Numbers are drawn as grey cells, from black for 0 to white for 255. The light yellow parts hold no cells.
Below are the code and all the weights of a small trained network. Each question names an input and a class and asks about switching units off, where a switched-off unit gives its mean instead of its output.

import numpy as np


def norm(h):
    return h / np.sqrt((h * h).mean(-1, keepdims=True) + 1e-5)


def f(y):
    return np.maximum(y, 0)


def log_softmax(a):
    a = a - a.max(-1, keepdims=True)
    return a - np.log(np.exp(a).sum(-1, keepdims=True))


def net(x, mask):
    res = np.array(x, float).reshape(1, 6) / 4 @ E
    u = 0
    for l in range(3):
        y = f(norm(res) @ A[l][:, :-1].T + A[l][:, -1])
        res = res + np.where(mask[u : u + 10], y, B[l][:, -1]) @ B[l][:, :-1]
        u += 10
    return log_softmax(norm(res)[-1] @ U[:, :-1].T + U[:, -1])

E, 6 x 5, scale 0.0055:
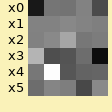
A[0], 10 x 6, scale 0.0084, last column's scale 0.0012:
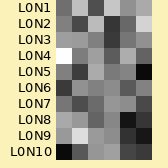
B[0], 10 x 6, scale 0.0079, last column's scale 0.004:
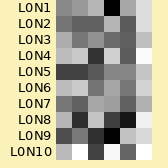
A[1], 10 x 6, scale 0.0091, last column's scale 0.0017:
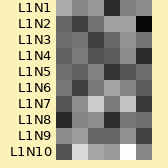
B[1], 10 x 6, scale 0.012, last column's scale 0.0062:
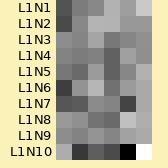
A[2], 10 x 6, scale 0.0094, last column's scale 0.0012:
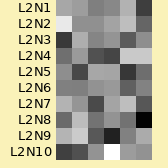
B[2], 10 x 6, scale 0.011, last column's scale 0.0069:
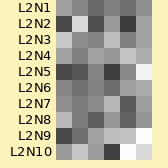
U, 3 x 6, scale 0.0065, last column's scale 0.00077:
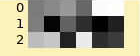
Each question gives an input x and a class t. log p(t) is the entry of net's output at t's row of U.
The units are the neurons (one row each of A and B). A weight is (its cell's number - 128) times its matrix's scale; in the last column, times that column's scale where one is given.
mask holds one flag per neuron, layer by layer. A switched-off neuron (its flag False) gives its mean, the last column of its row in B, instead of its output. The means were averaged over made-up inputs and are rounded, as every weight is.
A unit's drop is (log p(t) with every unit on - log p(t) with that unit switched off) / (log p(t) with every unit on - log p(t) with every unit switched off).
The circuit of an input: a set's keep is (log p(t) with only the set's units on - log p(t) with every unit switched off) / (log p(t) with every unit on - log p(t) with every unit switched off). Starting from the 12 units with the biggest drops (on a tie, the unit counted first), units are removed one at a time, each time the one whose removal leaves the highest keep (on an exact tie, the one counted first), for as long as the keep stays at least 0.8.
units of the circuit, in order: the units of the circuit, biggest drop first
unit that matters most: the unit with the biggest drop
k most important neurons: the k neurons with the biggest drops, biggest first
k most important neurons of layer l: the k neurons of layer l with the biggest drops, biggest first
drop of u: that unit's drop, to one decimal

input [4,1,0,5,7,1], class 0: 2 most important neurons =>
(L0N9; L1N10)
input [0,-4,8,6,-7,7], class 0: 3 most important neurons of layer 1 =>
(L1N10; L1N6; L1N2)
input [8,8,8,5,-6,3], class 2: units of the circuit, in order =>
(L0N10)
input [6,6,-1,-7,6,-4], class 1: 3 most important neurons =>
(L1N10; L0N4; L2N10)
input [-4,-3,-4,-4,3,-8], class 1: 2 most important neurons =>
(L1N10; L0N10)
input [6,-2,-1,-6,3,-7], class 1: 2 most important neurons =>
(L1N10; L0N4)
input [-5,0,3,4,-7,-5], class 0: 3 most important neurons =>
(L1N10; L2N10; L0N10)
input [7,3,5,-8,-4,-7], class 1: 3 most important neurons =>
(L1N10; L0N4; L2N5)
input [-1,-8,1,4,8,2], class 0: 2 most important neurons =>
(L1N10; L0N9)
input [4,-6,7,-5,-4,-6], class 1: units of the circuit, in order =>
(L1N10; L0N8)
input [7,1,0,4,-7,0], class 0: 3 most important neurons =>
(L1N10; L2N10; L0N4)
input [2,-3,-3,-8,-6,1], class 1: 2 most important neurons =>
(L1N10; L0N8)
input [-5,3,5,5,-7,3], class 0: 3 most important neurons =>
(L1N10; L2N10; L0N8)
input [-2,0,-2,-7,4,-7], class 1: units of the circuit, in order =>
(L1N10)
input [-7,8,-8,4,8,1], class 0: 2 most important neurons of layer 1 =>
(L1N10; L1N5)
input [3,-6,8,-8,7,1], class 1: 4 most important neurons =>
(L1N10; L1N7; L2N10; L0N8)
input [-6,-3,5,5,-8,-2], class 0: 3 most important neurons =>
(L1N10; L2N10; L0N10)
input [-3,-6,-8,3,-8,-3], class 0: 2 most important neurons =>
(L2N10; L1N10)
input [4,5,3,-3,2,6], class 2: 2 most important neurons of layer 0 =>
(L0N10; L0N6)
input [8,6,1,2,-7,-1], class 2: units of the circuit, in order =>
(L0N10)
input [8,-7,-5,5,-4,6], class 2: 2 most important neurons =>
(L0N10; L1N10)
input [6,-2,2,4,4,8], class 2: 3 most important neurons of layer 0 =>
(L0N10; L0N6; L0N1)
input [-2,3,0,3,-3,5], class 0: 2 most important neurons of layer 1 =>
(L1N10; L1N6)
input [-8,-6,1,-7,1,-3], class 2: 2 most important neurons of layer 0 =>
(L0N4; L0N5)
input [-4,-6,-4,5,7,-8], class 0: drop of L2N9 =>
0.1
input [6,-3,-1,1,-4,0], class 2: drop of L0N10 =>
0.9
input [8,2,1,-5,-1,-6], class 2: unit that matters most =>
L0N10
